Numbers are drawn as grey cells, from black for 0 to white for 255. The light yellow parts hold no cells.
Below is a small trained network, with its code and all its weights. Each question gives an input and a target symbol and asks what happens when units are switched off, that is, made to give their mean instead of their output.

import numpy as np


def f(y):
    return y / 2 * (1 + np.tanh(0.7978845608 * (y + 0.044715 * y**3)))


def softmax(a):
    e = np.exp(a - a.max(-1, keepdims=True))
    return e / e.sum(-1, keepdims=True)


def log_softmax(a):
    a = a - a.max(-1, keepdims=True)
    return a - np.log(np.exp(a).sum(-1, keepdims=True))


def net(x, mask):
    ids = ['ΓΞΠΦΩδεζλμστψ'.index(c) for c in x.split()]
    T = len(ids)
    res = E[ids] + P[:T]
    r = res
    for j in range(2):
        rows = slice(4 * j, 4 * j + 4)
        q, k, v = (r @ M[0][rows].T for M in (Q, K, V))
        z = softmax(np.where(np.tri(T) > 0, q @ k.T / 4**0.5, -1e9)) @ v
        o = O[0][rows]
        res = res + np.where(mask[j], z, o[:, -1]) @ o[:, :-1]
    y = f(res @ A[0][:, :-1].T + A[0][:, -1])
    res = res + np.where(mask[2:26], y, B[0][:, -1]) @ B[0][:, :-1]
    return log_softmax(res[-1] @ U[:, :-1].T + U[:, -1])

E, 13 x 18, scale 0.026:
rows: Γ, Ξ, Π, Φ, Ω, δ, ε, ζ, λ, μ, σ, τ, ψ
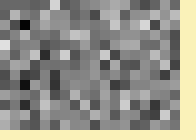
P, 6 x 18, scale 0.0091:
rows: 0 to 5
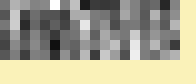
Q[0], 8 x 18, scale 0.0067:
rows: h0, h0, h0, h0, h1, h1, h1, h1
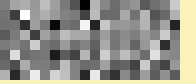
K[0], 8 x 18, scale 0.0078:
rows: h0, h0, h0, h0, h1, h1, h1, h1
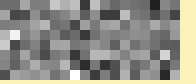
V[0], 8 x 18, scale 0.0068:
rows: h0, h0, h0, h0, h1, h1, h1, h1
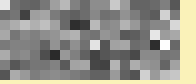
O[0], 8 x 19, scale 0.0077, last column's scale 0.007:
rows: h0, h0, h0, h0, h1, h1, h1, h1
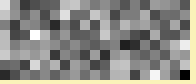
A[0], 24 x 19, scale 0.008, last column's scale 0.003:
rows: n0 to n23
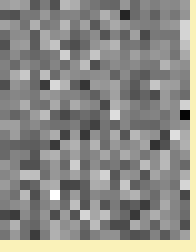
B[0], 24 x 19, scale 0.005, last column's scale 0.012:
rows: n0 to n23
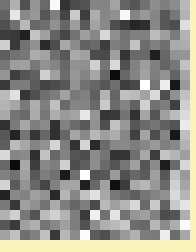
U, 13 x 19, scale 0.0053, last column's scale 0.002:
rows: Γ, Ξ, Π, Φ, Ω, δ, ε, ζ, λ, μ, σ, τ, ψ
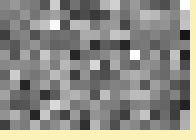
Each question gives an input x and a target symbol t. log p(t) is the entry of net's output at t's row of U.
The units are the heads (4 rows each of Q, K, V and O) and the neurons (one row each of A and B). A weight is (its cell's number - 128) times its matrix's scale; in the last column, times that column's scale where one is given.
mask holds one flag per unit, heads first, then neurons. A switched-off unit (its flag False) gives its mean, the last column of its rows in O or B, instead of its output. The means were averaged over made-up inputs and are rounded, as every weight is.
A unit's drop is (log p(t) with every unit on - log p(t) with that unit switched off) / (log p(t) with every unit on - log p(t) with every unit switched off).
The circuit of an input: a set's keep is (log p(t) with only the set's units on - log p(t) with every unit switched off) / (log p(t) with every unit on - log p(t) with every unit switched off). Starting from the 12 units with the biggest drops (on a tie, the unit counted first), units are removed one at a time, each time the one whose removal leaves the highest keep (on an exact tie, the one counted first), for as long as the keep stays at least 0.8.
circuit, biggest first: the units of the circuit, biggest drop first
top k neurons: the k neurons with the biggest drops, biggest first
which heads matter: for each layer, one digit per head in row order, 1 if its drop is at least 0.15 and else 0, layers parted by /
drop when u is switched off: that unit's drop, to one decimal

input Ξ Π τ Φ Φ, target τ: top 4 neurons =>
n21, n22, n20, n7
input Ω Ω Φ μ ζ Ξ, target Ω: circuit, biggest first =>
h1, h0, n11, n2
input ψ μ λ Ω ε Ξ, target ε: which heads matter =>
11
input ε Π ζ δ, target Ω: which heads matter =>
00
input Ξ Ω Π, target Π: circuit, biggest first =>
h0, h1, n11, n16
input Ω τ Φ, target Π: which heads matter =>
10
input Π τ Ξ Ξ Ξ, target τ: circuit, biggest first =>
h1, n13
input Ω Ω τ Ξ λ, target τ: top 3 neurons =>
n21, n22, n20
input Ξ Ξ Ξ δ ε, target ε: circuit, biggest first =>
h0, h1, n11, n21
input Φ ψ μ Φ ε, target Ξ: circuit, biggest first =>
h1, n20, h0, n8
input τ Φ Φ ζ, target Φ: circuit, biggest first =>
n13, h0, n22, n3
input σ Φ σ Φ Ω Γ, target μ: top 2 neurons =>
n4, n9
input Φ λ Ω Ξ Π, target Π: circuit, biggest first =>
n11, h0, h1, n16
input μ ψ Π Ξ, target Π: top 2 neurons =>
n11, n16
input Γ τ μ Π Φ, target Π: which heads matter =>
00
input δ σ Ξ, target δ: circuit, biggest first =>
h1
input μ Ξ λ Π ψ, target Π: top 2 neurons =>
n11, n16
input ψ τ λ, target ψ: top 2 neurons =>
n22, n1
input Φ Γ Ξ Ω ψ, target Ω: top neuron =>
n11
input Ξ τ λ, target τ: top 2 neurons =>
n21, n22
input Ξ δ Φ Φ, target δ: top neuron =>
n21
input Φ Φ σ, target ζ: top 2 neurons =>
n14, n13
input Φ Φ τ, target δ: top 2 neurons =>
n20, n22
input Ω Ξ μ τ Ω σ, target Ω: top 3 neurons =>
n11, n2, n18
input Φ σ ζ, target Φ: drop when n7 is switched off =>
0.0
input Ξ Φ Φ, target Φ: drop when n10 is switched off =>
0.1
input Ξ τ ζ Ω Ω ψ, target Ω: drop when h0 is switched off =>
0.8
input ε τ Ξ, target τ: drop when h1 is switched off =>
0.9
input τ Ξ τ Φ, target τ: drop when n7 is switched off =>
0.2
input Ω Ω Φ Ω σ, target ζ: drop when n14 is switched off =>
0.4
